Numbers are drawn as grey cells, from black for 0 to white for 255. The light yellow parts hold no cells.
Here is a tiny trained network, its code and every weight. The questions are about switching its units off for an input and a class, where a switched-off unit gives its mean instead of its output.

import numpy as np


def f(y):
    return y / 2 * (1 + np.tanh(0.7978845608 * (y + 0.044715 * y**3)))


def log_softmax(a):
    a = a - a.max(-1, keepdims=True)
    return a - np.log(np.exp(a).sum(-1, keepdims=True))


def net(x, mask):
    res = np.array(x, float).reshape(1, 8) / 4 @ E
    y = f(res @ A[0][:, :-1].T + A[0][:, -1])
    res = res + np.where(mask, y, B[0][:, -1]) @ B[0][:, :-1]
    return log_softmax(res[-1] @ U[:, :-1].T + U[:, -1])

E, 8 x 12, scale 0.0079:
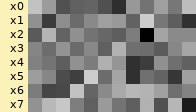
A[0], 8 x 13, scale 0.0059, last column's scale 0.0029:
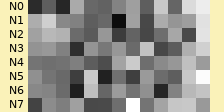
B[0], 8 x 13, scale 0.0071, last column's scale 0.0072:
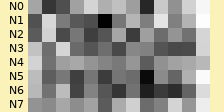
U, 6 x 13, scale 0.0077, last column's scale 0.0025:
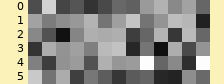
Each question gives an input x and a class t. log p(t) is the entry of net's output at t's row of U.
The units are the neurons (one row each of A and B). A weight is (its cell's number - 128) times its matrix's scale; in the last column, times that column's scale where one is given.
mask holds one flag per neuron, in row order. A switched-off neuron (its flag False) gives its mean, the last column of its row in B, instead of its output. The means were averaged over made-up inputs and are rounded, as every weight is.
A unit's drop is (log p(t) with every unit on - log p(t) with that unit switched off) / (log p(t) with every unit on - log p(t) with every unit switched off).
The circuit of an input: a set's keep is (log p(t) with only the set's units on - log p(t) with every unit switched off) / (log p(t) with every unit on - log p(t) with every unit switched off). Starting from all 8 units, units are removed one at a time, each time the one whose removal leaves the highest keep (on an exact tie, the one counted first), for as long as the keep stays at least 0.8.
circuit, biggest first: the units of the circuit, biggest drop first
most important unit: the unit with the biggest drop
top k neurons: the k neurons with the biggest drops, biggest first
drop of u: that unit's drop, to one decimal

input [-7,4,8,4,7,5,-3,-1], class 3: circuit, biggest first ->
[N0, N1]
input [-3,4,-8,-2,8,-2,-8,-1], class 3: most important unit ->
N5
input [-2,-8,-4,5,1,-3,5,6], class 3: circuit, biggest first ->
[N0, N1]
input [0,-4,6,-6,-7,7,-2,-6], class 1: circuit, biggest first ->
[N0, N7, N1]
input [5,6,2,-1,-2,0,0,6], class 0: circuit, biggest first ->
[N2, N6]
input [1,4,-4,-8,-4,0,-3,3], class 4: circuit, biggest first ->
[N5, N6]
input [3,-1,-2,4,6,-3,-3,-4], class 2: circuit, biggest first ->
[N7, N3, N0]
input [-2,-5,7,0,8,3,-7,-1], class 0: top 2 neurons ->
[N1, N2]
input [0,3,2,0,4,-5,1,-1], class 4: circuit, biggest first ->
[N5, N1]
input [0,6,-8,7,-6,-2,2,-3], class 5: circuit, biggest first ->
[N6, N3]
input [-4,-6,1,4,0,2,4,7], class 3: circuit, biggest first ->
[N1, N5]
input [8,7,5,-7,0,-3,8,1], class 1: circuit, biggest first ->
[N0, N7]
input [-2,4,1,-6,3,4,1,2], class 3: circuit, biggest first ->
[N0, N1, N5]
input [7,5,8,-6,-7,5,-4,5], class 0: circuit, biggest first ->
[N1]
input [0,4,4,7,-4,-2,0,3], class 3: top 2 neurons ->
[N1, N5]
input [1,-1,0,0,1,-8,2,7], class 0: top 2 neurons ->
[N2, N1]
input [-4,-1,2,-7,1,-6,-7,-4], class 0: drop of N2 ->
0.2
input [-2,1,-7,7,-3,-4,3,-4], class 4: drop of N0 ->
0.3
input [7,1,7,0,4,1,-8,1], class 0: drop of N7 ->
0.0
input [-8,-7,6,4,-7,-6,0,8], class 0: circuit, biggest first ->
[N2]
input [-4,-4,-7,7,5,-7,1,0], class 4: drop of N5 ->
0.2
